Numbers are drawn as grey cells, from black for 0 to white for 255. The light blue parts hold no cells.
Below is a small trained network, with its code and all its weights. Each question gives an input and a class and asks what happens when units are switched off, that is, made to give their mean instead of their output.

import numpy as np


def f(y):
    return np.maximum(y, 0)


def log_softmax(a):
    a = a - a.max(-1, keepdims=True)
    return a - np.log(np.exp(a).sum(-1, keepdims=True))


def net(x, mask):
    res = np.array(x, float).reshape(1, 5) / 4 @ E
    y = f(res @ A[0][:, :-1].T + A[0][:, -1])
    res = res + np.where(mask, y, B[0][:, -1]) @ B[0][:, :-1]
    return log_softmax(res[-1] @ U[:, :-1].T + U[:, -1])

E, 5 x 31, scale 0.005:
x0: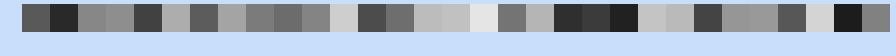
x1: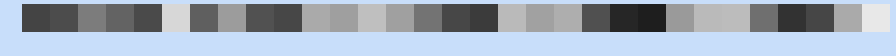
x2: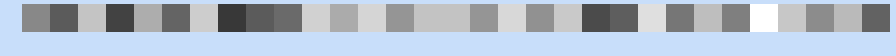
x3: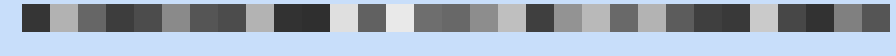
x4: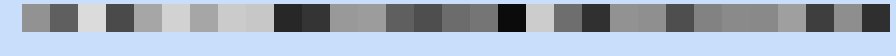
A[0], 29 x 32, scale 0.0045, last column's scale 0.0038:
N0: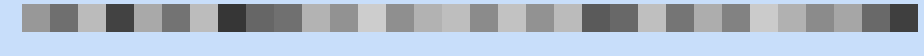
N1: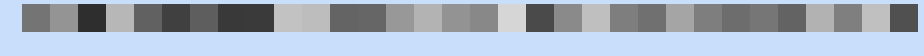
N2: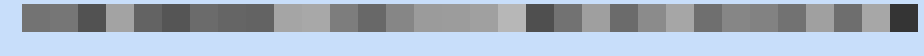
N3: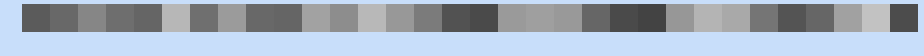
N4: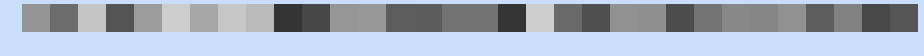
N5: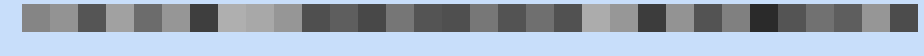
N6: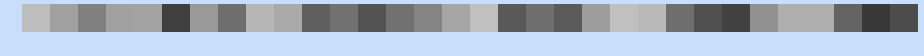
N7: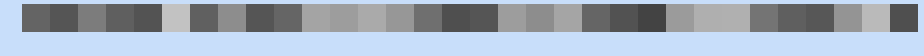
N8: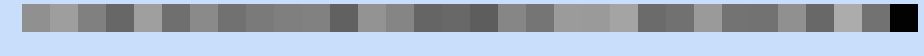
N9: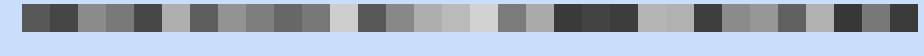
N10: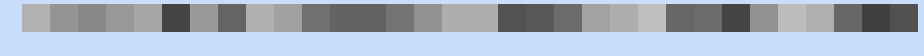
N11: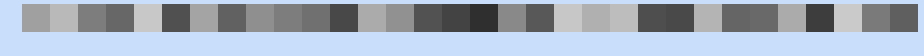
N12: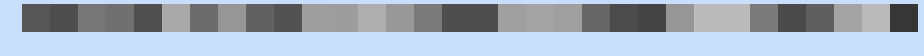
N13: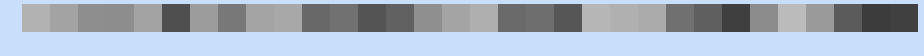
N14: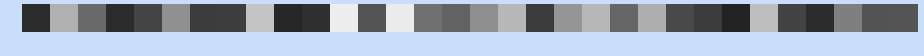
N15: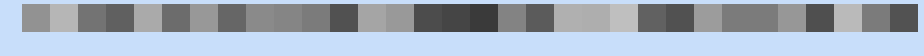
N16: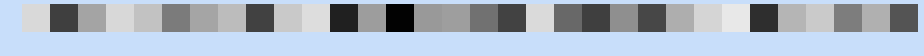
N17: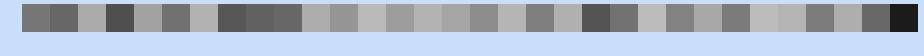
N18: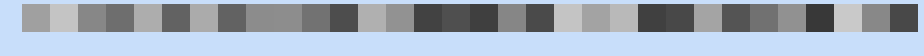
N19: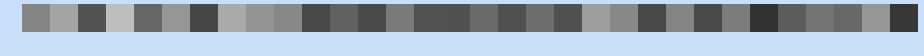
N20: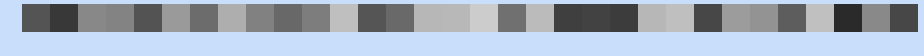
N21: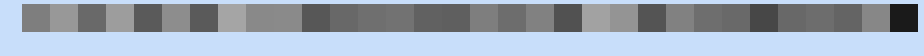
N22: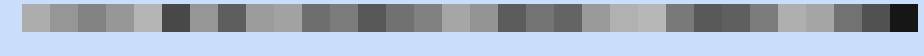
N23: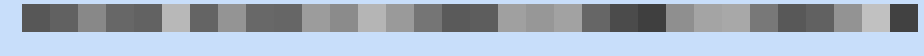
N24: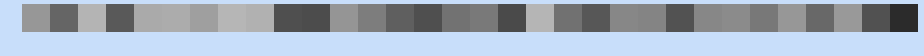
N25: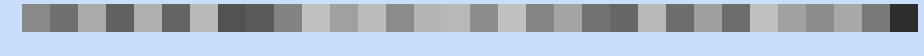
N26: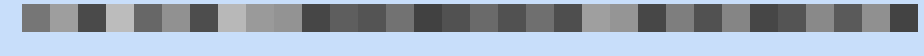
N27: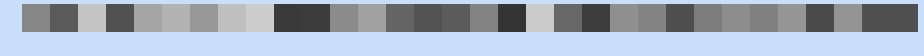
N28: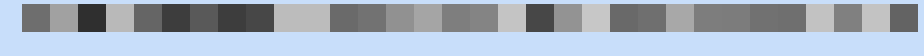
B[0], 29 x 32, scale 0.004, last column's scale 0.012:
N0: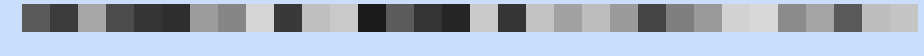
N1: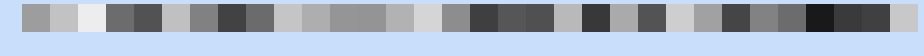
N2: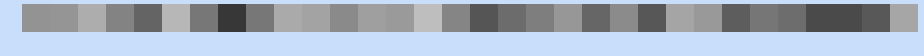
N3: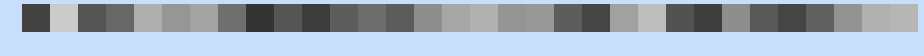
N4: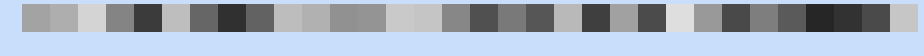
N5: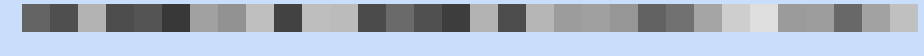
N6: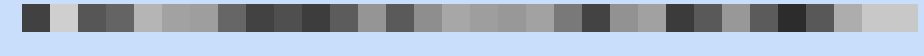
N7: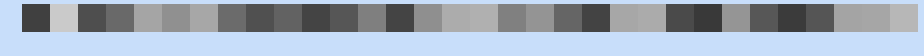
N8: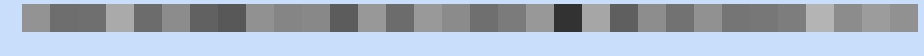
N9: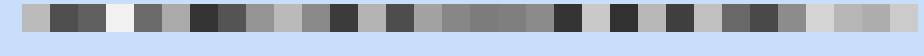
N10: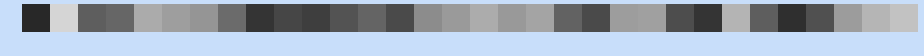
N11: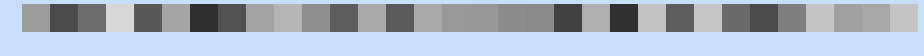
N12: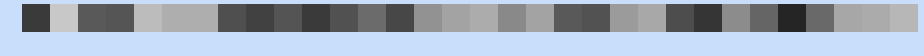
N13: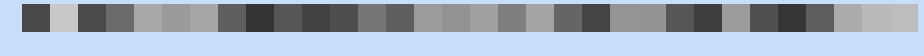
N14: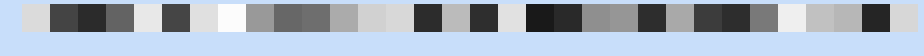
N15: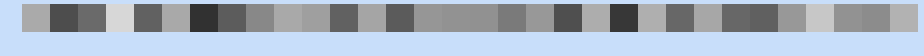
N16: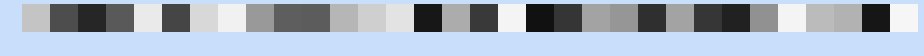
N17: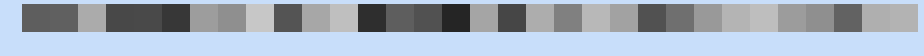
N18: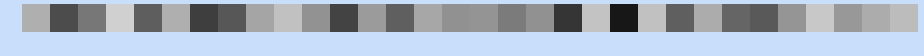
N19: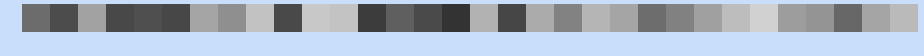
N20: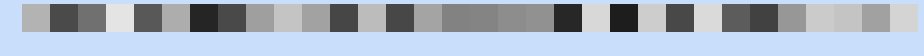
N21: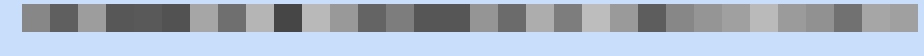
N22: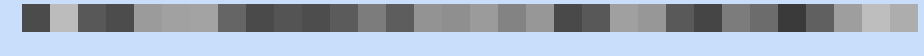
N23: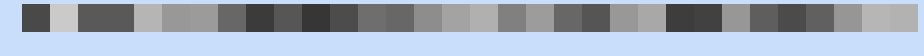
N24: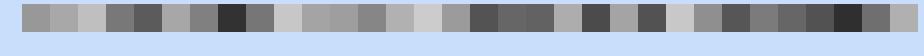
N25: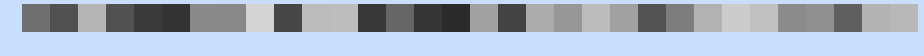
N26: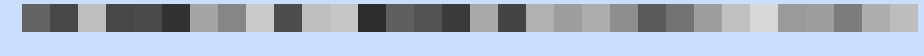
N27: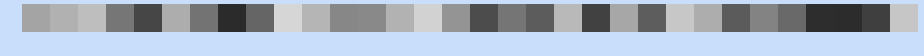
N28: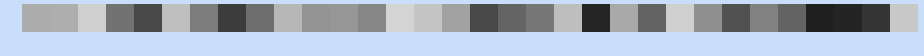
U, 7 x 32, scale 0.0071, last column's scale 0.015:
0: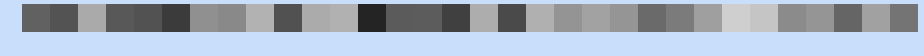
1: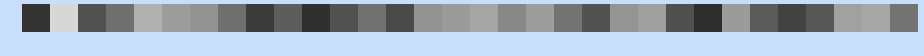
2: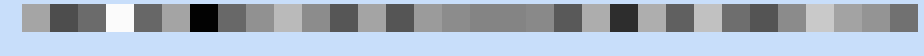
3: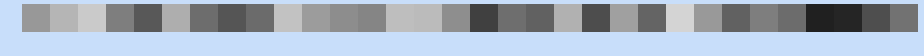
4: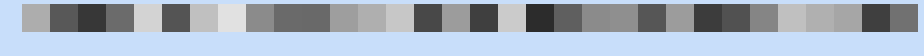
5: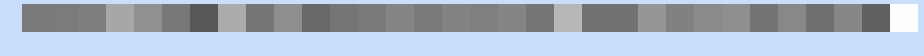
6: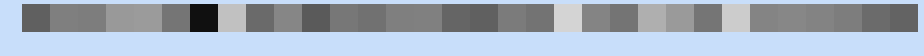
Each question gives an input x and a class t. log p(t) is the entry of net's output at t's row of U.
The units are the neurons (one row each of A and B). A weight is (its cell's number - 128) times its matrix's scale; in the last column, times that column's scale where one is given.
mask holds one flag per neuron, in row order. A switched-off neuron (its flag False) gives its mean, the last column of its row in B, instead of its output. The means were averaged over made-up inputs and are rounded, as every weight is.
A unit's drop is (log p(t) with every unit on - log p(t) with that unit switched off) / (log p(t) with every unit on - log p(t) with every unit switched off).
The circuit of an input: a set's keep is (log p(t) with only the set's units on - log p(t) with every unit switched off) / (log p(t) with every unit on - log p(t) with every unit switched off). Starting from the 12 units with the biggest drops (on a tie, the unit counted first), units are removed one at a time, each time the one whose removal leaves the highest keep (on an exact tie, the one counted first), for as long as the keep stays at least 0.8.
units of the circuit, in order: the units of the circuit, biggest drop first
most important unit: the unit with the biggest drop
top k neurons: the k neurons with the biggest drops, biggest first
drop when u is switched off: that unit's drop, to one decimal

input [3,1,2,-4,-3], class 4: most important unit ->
N16
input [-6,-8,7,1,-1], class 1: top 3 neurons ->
N10; N6; N13
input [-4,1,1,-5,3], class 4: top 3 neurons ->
N16; N20; N9
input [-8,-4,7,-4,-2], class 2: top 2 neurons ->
N11; N18
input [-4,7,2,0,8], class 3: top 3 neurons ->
N27; N4; N24
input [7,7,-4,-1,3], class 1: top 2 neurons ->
N12; N7
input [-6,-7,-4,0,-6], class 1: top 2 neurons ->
N10; N6
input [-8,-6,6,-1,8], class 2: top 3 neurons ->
N11; N18; N15
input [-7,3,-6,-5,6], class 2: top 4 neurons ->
N11; N18; N15; N0
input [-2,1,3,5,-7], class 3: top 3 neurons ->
N16; N1; N28
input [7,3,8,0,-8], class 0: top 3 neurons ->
N0; N25; N17
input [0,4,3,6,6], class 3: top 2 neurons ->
N16; N27
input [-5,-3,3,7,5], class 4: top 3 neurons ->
N14; N20; N9
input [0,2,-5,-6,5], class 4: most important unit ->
N16
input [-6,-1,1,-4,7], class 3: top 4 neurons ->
N27; N4; N24; N20
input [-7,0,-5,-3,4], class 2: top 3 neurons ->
N11; N18; N15
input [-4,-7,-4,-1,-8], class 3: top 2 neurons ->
N1; N28
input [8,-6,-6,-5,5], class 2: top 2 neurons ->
N20; N9
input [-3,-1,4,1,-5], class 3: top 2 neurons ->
N1; N28
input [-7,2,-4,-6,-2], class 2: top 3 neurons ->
N11; N18; N14
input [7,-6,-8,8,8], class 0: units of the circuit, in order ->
N26
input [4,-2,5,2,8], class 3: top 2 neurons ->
N4; N27
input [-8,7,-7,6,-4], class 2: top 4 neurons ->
N18; N11; N15; N0
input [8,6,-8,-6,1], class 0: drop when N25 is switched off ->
-0.1
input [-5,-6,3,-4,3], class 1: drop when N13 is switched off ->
0.2
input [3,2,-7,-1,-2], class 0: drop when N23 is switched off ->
0.0
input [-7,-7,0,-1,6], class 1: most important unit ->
N10
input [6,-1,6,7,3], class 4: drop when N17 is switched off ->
-0.1
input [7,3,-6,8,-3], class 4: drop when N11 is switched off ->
0.2
